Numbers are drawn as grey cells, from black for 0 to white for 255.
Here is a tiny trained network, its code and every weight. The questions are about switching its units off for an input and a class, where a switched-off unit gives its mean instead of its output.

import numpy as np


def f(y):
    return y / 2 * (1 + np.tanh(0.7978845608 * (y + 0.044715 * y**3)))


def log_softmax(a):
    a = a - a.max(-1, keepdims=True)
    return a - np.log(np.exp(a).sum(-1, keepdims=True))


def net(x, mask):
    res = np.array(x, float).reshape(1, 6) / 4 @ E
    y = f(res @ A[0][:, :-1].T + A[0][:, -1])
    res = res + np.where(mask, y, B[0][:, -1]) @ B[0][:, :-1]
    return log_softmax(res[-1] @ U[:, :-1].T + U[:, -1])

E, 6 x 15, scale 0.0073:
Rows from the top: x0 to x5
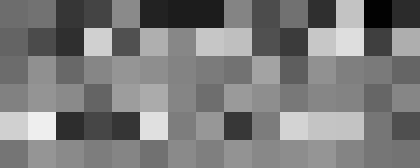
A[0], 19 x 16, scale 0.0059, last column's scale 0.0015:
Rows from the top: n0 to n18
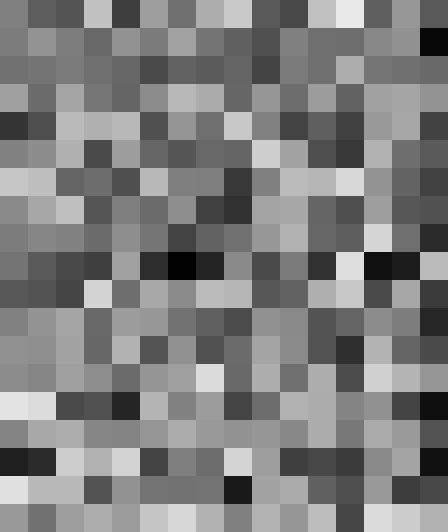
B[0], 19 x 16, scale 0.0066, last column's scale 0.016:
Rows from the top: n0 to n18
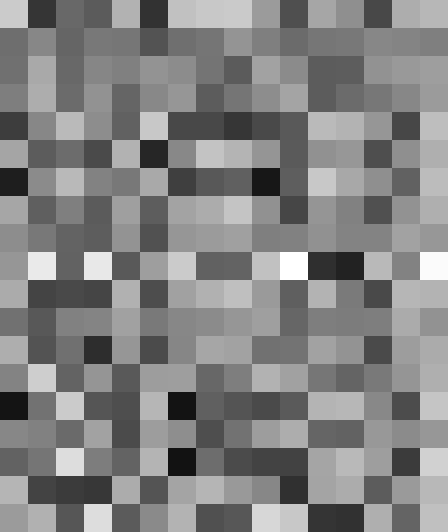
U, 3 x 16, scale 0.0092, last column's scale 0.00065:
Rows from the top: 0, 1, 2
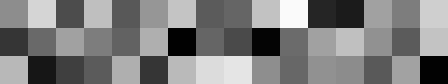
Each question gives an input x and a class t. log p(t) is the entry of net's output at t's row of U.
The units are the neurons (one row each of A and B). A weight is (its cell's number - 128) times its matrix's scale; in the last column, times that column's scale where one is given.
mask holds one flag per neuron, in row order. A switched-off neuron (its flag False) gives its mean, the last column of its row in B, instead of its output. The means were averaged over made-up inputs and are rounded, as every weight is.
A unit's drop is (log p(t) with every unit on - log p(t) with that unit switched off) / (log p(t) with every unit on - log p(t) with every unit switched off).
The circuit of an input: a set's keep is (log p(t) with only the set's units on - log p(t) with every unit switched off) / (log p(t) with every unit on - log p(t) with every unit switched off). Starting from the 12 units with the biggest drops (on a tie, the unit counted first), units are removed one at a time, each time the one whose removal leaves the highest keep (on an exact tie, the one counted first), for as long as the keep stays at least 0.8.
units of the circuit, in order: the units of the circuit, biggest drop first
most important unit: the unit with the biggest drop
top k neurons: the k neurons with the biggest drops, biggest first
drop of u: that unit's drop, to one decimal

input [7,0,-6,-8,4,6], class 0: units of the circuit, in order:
n9
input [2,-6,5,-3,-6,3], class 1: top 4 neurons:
n16, n4, n0, n10
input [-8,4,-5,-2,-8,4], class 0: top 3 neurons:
n18, n13, n14
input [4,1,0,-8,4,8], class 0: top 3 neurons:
n9, n16, n4
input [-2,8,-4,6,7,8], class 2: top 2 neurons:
n0, n10
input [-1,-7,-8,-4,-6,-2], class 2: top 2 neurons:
n5, n12
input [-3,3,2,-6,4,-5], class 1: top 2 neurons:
n9, n14
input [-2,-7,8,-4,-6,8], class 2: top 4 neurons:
n5, n12, n14, n7
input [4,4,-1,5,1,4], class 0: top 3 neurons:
n9, n17, n5
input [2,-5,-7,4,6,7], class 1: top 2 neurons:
n14, n6
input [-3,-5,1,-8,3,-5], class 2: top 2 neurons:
n9, n17
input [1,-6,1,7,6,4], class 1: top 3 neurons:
n14, n6, n0
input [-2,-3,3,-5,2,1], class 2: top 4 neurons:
n9, n16, n4, n17
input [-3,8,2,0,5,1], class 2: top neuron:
n0
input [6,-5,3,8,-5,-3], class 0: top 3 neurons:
n9, n14, n6
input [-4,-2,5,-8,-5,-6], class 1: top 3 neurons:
n9, n16, n4
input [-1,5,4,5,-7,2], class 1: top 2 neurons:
n16, n4
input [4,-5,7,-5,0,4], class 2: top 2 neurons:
n18, n17
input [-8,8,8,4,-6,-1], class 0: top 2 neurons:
n18, n13
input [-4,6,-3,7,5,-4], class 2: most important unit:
n0
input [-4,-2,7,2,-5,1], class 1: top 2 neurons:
n9, n16
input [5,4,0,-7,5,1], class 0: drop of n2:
0.1
